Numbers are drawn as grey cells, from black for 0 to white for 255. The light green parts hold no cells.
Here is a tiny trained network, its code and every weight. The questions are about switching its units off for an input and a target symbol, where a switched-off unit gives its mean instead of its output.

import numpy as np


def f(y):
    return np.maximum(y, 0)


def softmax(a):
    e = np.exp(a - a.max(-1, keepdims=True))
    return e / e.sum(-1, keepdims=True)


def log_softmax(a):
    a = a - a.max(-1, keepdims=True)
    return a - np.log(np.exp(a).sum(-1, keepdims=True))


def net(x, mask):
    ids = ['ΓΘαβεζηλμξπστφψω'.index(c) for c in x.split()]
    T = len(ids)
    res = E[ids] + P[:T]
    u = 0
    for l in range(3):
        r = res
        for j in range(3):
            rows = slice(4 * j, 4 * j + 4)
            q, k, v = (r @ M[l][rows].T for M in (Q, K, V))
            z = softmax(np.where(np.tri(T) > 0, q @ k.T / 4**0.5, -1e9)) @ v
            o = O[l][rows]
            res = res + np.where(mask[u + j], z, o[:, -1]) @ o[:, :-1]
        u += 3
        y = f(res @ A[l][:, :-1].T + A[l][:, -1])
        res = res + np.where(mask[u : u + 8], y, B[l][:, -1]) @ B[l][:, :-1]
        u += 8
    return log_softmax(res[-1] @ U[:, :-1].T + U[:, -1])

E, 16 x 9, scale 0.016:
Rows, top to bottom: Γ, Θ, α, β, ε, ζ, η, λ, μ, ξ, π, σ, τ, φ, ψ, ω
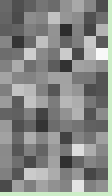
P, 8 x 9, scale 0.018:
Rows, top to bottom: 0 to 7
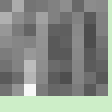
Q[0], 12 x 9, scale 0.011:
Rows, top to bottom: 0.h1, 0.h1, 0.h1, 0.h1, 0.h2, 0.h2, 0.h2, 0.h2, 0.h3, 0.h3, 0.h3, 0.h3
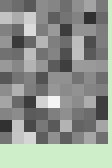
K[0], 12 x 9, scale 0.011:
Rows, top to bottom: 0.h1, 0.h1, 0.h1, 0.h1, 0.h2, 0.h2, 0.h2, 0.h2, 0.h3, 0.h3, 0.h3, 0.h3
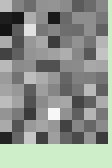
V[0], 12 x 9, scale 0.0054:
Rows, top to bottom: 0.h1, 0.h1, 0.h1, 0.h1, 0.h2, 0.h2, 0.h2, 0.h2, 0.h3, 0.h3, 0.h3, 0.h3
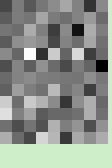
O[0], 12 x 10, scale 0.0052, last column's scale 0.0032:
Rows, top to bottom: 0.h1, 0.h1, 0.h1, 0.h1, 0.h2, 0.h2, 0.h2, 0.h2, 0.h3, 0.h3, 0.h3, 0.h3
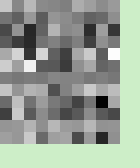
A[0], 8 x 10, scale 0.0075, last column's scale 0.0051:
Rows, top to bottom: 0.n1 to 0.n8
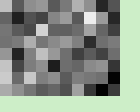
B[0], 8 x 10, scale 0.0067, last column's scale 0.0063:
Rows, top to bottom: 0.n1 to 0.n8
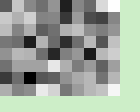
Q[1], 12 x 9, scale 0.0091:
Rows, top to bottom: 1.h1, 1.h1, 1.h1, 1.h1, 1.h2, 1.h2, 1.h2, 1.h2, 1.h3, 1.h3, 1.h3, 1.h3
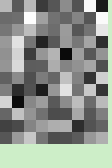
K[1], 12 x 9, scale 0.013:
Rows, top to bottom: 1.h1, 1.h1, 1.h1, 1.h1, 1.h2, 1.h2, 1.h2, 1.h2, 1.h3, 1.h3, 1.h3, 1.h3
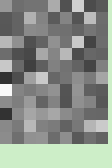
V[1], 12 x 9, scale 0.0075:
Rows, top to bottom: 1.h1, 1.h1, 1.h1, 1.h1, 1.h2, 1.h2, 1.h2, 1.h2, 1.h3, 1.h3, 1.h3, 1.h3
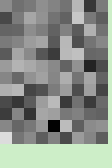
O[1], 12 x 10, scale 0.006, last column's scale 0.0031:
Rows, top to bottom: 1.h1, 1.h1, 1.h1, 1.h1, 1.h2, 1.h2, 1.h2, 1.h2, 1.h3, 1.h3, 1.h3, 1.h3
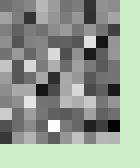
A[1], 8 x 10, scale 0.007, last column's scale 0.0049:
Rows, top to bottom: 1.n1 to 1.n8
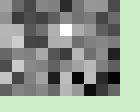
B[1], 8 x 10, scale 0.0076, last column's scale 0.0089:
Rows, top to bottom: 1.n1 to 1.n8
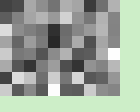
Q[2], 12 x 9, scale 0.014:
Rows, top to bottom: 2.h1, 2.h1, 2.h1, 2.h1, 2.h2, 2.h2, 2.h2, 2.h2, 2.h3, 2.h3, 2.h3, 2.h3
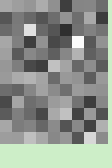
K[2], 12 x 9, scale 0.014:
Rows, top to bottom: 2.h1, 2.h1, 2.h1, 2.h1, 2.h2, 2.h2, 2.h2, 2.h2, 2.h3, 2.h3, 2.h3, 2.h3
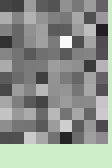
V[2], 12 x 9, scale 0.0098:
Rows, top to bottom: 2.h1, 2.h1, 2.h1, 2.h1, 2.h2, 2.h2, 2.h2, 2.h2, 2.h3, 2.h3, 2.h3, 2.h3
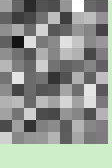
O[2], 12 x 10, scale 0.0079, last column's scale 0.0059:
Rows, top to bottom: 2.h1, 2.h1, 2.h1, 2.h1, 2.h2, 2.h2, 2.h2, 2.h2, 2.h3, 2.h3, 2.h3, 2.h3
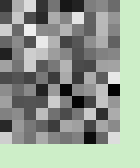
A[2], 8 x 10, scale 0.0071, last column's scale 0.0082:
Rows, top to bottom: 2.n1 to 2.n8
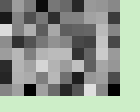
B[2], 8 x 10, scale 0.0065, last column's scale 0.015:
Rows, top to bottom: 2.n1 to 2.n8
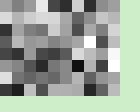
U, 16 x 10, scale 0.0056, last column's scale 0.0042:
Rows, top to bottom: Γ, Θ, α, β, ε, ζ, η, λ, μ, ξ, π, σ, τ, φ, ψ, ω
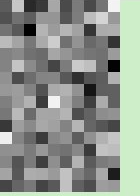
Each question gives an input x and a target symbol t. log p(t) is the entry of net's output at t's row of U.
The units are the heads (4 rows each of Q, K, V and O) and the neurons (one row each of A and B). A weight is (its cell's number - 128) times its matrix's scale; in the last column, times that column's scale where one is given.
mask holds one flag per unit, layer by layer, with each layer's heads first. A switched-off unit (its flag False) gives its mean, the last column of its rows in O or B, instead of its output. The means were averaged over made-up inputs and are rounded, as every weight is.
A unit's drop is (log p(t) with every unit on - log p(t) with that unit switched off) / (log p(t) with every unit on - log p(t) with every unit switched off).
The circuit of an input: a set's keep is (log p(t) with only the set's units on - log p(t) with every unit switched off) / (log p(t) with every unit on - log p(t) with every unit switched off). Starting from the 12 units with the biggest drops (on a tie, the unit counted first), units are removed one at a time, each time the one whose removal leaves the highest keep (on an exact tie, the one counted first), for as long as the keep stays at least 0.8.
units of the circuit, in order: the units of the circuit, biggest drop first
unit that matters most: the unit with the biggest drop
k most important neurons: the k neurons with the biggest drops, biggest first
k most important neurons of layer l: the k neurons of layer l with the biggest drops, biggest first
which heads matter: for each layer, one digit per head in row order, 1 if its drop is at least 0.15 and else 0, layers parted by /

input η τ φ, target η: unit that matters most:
1.h2
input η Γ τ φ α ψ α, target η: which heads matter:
000 / 010 / 101
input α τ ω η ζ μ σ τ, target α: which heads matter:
000 / 100 / 100
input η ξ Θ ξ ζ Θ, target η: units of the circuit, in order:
1.h2; 2.h1; 0.n1; 2.h3
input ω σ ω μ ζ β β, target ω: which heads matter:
000 / 001 / 011
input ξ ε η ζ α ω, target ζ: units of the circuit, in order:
2.h3; 1.h1
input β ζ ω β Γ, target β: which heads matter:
011 / 010 / 011
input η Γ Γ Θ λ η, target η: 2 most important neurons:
1.n4; 0.n1
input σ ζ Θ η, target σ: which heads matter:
001 / 010 / 110
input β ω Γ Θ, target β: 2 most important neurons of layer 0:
0.n5; 0.n8
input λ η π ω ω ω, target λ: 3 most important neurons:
1.n8; 0.n8; 0.n1
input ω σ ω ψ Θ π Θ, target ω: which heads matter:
000 / 011 / 011
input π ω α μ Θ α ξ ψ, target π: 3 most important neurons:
2.n8; 0.n8; 1.n4
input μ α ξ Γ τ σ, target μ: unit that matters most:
2.h2
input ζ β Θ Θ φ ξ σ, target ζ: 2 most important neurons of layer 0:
0.n5; 0.n8
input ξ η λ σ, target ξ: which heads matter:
001 / 011 / 011
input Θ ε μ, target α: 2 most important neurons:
0.n5; 1.n7
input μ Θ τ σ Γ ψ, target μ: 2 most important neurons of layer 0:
0.n1; 0.n8
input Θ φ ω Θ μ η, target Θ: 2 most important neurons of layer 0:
0.n1; 0.n5
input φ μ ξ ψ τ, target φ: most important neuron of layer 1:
1.n5
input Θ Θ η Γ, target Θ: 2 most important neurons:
0.n1; 0.n5
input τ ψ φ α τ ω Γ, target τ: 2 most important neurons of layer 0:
0.n1; 0.n5
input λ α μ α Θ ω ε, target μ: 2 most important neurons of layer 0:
0.n1; 0.n5
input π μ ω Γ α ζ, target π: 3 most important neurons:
2.n8; 0.n8; 1.n4
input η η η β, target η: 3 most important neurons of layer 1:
1.n4; 1.n3; 1.n6
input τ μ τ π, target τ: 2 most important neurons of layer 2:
2.n1; 2.n6
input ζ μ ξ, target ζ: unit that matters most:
2.h3
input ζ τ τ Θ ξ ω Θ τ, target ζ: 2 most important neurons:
0.n8; 1.n4
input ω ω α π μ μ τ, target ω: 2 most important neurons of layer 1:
1.n5; 1.n1
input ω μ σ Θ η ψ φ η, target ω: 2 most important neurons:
2.n5; 0.n1
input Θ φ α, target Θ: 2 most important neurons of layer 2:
2.n5; 2.n4
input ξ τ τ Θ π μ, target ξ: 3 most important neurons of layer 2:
2.n2; 2.n5; 2.n6
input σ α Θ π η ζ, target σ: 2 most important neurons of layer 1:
1.n5; 1.n1
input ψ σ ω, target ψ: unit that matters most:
2.h1
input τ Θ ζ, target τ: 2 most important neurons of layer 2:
2.n1; 2.n6
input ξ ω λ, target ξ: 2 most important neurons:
2.n2; 0.n8
